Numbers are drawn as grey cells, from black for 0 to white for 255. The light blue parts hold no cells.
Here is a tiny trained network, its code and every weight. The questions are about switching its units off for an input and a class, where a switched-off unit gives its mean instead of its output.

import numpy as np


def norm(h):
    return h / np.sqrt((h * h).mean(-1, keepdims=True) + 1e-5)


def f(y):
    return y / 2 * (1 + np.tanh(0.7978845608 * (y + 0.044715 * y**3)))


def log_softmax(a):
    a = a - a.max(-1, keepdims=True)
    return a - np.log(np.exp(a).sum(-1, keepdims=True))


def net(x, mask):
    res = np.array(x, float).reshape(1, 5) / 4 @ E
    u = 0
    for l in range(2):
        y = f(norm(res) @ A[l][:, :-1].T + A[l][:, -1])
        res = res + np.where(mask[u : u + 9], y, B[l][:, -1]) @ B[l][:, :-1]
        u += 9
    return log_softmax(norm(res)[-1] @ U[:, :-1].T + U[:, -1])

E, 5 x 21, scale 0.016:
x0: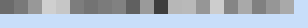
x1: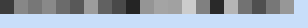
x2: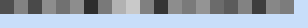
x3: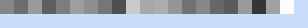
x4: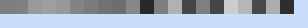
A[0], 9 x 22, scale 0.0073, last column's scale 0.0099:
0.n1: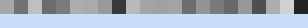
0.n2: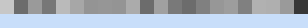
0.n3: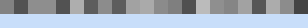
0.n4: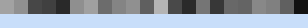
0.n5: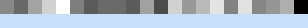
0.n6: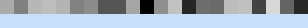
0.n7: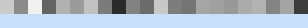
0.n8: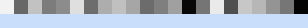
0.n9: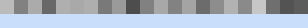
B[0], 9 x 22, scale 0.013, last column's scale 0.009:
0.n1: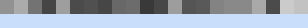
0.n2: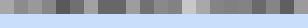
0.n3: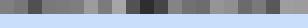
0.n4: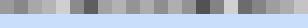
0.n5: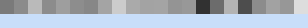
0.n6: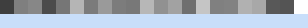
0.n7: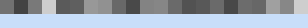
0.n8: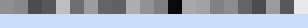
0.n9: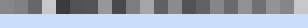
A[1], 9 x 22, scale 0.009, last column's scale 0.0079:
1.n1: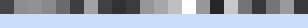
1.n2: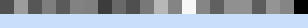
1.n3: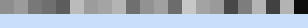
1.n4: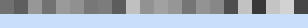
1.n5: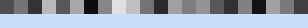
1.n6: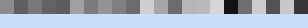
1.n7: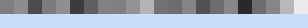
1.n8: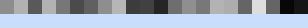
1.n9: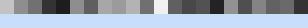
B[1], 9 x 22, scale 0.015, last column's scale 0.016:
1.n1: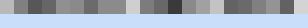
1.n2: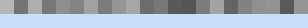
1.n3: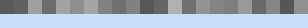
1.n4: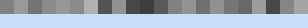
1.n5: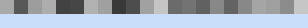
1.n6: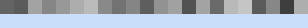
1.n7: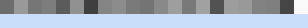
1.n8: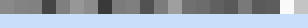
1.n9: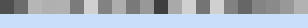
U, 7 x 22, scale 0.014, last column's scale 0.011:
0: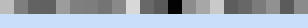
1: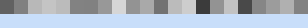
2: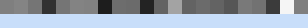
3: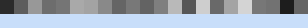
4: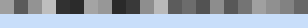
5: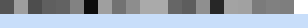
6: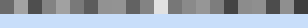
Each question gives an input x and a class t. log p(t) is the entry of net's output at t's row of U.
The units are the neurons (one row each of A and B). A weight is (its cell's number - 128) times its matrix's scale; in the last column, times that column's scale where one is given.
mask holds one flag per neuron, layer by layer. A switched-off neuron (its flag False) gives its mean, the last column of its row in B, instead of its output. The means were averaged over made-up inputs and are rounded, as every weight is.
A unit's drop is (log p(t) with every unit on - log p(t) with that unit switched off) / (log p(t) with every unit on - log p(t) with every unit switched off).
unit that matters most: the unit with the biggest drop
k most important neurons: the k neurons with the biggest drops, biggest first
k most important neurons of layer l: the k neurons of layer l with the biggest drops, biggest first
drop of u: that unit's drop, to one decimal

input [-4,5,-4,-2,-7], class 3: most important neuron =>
[1.n6]
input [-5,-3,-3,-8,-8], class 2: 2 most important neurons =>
[1.n8; 0.n6]
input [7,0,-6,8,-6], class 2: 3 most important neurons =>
[0.n1; 1.n9; 0.n4]
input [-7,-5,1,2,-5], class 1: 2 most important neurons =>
[1.n9; 0.n4]
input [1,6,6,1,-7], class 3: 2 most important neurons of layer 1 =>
[1.n6; 1.n7]
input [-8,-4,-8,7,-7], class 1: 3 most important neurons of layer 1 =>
[1.n9; 1.n5; 1.n8]
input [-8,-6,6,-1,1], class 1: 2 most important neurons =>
[1.n9; 0.n4]
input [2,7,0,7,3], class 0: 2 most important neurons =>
[1.n1; 1.n8]
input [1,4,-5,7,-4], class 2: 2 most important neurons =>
[0.n1; 1.n5]
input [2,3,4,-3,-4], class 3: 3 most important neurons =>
[1.n6; 0.n9; 0.n7]
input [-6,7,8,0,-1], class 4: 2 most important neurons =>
[1.n5; 0.n8]
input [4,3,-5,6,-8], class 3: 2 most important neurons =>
[1.n6; 1.n8]
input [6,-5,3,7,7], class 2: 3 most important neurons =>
[0.n1; 1.n4; 1.n7]
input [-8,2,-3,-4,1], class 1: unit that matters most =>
1.n9
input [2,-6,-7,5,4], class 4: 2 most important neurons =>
[0.n7; 1.n1]
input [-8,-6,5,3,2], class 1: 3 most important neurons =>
[1.n9; 0.n4; 1.n1]
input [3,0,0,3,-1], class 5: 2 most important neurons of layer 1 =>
[1.n9; 1.n7]
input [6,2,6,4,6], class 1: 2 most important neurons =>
[0.n5; 1.n7]
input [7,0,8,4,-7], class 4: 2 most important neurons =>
[1.n5; 0.n6]
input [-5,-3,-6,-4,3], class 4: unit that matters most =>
0.n9
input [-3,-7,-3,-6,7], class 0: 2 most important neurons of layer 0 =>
[0.n8; 0.n1]
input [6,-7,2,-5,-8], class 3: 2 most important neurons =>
[1.n6; 1.n1]
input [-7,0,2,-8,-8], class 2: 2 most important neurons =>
[1.n8; 0.n5]
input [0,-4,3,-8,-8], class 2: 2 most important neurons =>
[1.n8; 0.n6]
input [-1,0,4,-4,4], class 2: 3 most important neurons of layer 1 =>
[1.n8; 1.n7; 1.n6]
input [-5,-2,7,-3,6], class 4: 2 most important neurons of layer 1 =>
[1.n5; 1.n7]
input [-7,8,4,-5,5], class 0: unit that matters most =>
1.n1
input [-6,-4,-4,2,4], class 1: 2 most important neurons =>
[0.n4; 1.n9]
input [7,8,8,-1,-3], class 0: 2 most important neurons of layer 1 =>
[1.n1; 1.n2]
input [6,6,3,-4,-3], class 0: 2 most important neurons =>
[1.n1; 0.n4]
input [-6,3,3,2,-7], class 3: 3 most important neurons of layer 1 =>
[1.n6; 1.n7; 1.n3]
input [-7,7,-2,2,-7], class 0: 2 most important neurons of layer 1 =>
[1.n1; 1.n2]
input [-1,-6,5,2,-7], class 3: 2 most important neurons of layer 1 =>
[1.n6; 1.n1]
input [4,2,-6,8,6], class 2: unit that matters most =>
0.n1
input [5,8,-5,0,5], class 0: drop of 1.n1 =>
0.9
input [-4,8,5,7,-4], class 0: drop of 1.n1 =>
1.3
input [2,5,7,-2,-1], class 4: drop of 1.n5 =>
1.4
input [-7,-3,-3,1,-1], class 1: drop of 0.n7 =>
0.0
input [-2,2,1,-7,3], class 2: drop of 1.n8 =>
0.3
